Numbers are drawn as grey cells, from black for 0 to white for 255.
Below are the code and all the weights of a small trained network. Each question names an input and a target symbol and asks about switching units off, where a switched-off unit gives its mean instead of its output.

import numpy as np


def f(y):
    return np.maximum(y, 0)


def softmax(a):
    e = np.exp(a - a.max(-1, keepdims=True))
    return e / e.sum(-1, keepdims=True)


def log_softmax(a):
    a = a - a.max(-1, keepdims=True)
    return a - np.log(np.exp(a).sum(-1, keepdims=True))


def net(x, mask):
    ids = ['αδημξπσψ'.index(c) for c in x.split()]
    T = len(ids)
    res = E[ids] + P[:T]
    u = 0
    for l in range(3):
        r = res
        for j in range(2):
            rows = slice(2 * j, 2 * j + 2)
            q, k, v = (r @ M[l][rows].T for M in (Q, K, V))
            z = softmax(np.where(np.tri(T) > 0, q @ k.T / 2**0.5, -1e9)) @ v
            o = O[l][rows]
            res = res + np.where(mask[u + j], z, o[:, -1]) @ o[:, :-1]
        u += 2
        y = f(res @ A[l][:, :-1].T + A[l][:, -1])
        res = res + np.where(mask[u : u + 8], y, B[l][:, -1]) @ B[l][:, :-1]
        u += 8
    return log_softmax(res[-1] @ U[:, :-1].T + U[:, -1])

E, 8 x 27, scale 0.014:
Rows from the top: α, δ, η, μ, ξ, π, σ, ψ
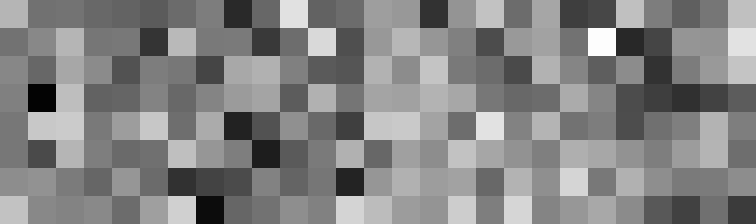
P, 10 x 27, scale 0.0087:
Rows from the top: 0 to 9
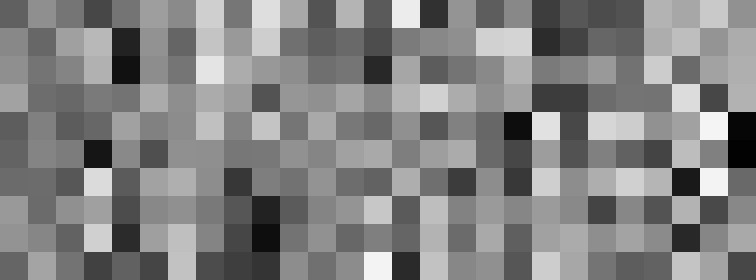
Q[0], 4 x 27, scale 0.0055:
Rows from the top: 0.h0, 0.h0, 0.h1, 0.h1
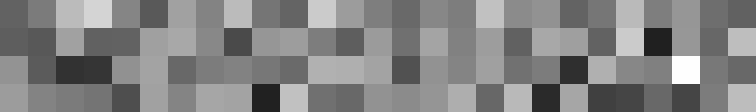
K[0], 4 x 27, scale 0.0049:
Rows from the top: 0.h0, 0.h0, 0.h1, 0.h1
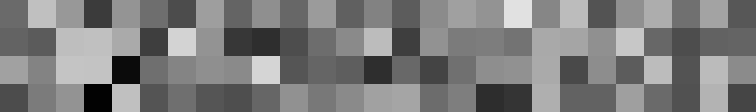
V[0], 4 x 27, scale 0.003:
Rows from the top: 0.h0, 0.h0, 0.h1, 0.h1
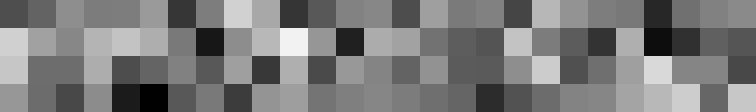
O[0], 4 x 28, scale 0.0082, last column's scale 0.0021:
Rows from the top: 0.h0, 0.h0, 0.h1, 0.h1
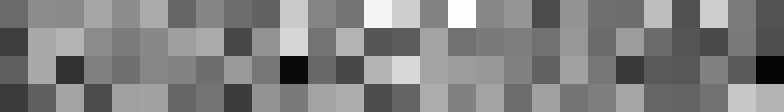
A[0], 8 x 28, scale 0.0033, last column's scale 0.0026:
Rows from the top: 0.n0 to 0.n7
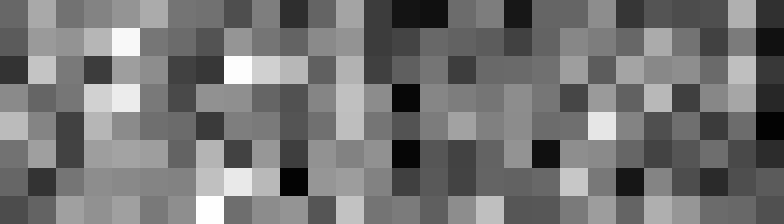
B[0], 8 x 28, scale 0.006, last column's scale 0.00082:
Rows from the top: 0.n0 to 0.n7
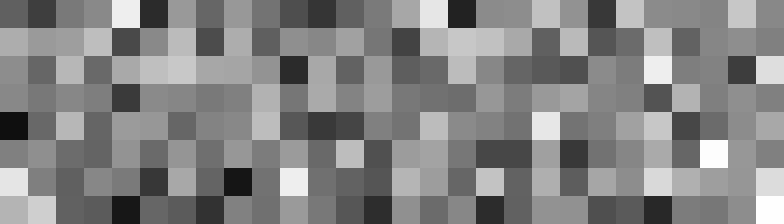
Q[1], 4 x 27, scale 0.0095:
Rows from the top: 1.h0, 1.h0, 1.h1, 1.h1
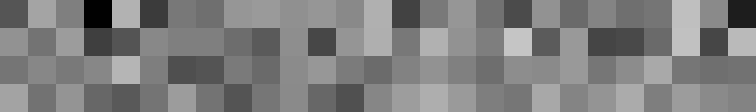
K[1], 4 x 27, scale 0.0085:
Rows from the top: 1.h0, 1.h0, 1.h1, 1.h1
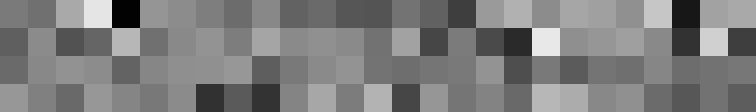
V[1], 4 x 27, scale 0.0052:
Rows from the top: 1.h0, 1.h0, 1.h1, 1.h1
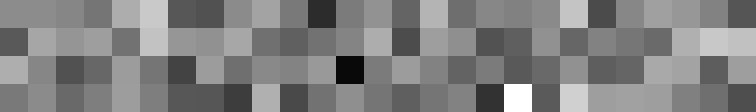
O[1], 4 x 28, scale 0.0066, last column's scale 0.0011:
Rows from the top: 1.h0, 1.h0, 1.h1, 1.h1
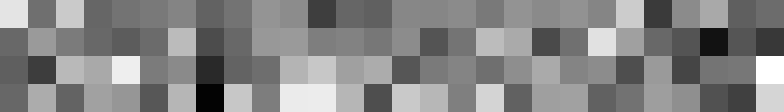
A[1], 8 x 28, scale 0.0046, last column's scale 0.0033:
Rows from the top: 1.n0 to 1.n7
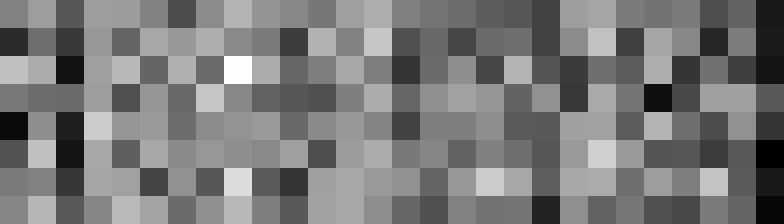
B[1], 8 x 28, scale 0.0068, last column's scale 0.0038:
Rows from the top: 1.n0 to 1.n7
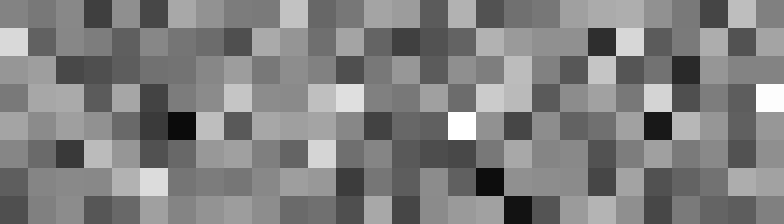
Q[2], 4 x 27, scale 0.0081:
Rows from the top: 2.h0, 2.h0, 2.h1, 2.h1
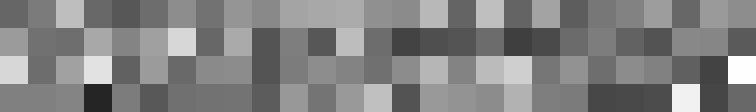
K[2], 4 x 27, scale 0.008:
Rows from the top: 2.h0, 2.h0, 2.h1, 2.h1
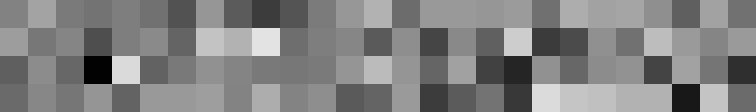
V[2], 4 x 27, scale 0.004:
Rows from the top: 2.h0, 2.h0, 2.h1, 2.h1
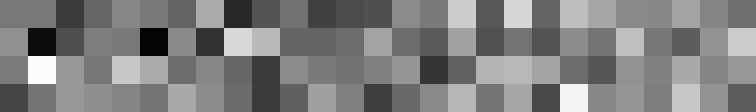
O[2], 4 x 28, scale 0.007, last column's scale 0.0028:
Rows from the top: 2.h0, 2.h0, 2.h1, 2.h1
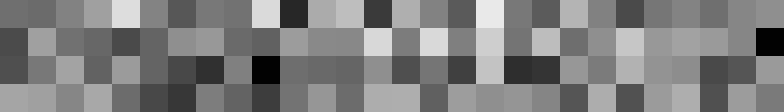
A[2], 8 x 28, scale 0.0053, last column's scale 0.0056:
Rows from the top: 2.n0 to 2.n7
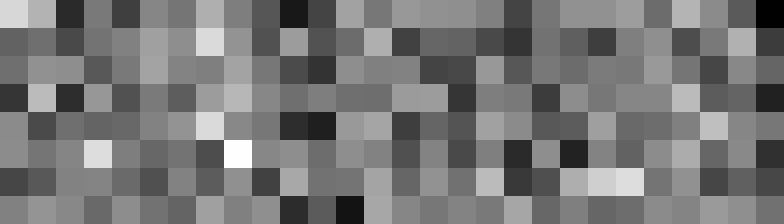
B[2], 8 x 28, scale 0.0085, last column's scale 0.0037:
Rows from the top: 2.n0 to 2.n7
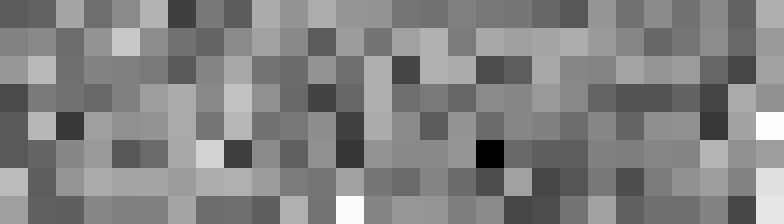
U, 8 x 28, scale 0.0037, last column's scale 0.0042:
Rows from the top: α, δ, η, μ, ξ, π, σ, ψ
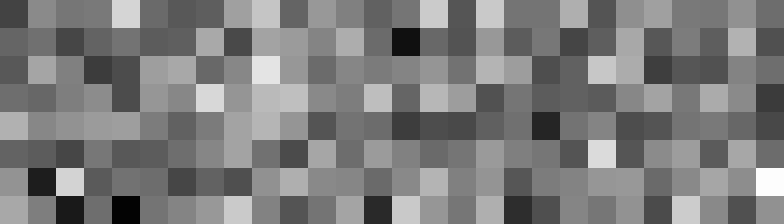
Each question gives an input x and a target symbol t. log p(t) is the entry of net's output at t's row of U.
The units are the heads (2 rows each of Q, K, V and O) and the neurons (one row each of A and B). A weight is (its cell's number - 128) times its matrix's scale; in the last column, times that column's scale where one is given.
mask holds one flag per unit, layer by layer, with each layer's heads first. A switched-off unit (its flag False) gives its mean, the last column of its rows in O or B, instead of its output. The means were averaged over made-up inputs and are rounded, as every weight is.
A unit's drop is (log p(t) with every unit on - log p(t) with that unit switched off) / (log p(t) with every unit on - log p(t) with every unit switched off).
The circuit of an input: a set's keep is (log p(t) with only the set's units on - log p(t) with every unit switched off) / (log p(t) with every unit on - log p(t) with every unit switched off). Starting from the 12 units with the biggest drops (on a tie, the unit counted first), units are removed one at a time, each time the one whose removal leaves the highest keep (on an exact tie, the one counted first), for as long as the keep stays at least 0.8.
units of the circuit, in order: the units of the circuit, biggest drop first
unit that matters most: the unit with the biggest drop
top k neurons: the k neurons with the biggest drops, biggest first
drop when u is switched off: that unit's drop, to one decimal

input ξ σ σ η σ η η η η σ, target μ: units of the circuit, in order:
(1.h1; 2.h0)
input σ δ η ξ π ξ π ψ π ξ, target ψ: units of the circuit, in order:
(1.h1)
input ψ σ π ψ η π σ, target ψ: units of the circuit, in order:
(1.h1; 0.h1)
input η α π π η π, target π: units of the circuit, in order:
(1.h1; 2.n4; 0.h0)
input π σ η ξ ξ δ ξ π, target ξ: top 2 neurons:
(2.n6; 1.n3)
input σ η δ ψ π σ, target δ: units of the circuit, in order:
(1.h0; 1.n1; 1.n4)
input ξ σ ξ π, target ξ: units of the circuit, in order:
(2.h1; 2.n6; 0.h1)
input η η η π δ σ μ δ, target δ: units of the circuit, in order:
(1.h0; 1.n1)
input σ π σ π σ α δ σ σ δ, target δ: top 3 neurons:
(1.n1; 1.n4; 1.n6)
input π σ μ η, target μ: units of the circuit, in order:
(0.h0; 2.n5; 2.h0; 1.h1)
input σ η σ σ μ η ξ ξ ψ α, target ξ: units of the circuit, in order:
(2.h1; 2.n6; 2.h0)
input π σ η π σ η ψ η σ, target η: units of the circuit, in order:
(1.h0; 2.h1)
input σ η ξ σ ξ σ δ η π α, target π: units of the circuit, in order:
(1.h1; 0.h0; 2.n4)
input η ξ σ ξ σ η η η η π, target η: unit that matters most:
1.h0
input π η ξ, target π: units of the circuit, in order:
(1.h1; 2.n4; 2.h1)
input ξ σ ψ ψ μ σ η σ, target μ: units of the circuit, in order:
(2.h1; 2.h0)
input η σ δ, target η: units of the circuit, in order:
(1.h0; 2.h1)
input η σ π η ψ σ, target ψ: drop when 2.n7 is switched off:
0.2
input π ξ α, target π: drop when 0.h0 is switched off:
0.2
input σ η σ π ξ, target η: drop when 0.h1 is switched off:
0.1
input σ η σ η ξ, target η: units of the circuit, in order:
(1.h0)
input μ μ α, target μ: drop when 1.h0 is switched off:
0.2
